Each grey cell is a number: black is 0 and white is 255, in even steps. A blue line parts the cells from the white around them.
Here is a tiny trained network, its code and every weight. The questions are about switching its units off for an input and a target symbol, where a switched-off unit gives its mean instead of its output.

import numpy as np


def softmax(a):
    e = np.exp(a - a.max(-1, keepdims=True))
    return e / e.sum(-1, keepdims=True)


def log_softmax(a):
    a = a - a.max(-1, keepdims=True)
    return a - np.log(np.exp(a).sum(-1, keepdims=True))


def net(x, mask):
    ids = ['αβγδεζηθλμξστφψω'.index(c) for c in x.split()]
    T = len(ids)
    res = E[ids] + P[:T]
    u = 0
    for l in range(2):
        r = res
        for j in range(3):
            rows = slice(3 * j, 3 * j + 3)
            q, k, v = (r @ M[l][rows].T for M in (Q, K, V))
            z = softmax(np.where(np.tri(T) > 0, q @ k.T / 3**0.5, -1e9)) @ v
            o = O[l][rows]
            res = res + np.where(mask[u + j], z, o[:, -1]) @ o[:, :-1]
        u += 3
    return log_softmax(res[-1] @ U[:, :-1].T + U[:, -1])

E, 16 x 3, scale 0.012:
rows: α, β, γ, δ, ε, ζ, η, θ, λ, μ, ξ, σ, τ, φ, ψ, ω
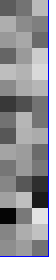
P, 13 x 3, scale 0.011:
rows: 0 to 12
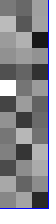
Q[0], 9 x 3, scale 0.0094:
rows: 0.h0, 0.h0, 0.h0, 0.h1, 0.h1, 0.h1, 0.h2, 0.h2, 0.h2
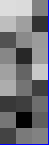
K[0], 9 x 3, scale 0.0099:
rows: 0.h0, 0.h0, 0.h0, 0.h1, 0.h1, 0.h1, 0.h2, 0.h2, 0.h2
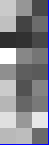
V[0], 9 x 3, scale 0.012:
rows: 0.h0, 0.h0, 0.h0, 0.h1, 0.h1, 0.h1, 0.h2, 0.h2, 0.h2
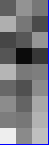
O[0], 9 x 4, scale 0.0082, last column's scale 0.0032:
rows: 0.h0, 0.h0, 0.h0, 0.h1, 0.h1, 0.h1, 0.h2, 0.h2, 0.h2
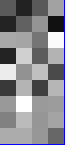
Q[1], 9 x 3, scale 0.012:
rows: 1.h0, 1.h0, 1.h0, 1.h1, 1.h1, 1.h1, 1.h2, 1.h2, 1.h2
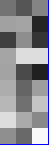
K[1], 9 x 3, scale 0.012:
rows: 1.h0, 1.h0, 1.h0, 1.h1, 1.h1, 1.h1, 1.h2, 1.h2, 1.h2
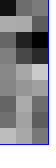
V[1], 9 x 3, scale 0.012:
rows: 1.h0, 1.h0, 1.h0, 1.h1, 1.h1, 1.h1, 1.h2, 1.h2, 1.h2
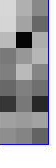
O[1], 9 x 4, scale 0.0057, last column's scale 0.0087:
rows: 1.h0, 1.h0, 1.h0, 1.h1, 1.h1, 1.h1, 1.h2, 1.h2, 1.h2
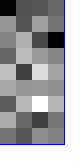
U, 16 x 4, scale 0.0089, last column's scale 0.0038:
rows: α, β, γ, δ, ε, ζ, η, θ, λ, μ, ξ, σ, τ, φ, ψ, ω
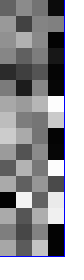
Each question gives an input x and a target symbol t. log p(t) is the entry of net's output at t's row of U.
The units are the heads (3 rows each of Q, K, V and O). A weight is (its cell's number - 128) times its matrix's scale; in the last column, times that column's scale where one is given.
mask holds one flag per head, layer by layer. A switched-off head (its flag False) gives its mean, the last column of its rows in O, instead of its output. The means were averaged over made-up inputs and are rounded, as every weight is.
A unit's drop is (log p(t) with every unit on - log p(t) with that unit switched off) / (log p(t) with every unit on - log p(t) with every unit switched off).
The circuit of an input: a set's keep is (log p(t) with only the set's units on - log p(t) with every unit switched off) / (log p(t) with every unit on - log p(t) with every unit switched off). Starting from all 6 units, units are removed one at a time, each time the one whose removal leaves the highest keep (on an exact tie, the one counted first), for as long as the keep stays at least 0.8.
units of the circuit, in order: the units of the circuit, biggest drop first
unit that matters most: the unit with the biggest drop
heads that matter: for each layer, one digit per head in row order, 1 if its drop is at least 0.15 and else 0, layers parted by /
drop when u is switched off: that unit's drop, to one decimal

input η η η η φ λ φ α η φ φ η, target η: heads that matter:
011 / 101
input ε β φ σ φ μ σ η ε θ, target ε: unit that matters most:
1.h0
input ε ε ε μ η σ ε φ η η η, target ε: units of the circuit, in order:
1.h0, 0.h1, 1.h2, 0.h2
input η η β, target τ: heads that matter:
010 / 001
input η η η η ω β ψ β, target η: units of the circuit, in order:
1.h2, 0.h1
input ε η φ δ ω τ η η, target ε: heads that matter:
011 / 100
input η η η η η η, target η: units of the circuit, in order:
1.h0, 0.h1, 1.h2
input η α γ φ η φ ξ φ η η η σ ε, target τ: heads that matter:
010 / 000
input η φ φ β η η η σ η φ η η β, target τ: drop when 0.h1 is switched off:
0.5
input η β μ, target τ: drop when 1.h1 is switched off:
0.0
